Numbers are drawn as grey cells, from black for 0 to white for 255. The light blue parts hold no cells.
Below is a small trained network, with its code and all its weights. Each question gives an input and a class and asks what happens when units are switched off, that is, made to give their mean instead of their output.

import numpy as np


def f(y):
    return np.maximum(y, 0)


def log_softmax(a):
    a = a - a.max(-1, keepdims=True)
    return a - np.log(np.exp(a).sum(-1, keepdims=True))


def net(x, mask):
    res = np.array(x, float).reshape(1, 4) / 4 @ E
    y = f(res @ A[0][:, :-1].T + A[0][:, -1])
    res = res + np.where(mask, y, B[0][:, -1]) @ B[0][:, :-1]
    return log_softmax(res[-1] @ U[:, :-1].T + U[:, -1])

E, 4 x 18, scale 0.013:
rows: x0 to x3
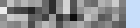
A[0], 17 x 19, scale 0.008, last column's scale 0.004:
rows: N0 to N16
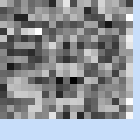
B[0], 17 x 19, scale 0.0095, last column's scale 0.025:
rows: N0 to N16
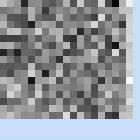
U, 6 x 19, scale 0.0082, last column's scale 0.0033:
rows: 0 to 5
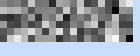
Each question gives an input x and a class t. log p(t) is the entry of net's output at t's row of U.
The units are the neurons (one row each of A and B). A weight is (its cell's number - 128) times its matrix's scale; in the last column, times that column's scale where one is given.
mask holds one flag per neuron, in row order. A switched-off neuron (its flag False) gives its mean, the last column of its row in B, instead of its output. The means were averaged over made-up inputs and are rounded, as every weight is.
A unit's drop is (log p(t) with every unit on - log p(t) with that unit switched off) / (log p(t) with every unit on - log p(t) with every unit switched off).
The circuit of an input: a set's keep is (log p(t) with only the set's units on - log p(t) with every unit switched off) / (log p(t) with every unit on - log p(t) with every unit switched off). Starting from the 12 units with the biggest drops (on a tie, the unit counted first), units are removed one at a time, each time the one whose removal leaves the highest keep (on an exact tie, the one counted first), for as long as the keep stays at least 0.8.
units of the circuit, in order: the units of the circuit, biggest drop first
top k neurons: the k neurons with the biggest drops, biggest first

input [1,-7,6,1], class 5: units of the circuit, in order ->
[N13]
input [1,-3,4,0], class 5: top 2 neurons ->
[N0, N13]
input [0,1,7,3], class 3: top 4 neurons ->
[N0, N16, N6, N3]
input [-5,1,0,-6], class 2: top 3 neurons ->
[N0, N7, N11]
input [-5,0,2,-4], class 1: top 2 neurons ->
[N6, N16]
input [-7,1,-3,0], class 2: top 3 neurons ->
[N7, N0, N5]
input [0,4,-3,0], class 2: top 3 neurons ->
[N16, N6, N5]
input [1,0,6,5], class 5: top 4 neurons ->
[N0, N6, N16, N13]
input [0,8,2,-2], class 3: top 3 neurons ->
[N7, N16, N6]
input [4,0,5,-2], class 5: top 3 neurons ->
[N6, N16, N13]
